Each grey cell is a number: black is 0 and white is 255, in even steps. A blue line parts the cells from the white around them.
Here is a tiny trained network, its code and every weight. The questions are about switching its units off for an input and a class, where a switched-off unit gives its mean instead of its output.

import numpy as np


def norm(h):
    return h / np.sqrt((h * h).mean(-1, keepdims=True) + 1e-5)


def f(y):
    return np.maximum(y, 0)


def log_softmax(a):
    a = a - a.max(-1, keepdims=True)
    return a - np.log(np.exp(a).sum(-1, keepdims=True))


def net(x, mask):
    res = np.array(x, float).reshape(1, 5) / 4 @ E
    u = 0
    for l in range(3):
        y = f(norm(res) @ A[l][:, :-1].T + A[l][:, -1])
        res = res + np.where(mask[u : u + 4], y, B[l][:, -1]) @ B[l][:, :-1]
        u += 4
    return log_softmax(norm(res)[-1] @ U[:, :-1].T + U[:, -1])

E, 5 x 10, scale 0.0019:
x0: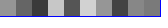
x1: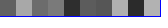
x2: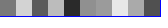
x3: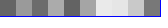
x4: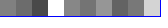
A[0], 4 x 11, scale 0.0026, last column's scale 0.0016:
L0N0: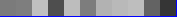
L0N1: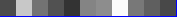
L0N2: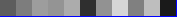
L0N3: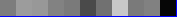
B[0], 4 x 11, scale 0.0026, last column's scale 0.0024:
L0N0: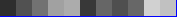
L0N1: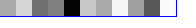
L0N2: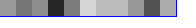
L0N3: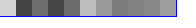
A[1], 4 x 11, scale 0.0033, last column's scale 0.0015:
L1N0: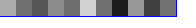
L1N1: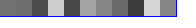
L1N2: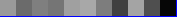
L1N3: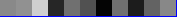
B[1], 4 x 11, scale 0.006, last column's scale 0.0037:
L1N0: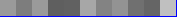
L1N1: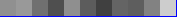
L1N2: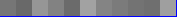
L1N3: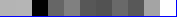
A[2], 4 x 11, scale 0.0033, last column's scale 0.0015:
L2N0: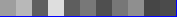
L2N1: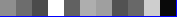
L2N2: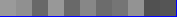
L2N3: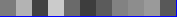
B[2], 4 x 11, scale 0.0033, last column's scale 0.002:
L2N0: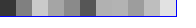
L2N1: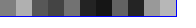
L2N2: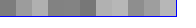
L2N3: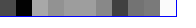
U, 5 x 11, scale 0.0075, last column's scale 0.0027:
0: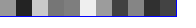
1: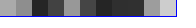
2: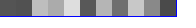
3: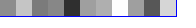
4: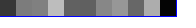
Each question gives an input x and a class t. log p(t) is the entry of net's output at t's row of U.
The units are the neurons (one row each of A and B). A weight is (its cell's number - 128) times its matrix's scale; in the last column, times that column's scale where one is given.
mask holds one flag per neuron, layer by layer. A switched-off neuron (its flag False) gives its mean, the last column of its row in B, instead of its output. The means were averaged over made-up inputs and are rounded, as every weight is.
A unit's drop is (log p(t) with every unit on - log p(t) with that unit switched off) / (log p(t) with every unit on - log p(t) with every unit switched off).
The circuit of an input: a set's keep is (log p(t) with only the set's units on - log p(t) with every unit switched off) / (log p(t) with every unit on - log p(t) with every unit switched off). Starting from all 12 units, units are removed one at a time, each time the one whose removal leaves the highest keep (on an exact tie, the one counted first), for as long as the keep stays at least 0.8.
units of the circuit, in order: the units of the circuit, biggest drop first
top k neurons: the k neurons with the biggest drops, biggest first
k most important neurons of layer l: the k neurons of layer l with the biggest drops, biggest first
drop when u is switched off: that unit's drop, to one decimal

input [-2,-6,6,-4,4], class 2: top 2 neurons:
(L2N0 L0N1)
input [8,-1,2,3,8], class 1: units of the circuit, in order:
(L2N1)
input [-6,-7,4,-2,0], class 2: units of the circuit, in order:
(L1N3 L0N0)
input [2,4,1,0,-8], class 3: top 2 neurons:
(L0N1 L1N1)
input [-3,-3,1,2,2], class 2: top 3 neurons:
(L0N0 L1N3 L0N1)
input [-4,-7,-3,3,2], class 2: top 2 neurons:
(L1N3 L0N0)
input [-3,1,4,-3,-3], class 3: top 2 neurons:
(L0N1 L1N1)
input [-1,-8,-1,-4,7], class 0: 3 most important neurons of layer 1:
(L1N3 L1N0 L1N2)
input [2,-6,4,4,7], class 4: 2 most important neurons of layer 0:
(L0N1 L0N2)
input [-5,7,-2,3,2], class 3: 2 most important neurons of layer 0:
(L0N2 L0N1)
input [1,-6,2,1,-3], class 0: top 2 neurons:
(L1N3 L0N1)
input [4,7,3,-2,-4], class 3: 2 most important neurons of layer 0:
(L0N1 L0N0)
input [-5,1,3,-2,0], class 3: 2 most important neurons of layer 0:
(L0N1 L0N2)
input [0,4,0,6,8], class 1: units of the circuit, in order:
(L1N1)
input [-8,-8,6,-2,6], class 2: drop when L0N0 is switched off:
0.1
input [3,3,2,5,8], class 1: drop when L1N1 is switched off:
0.6
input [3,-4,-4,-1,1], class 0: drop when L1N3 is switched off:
0.2
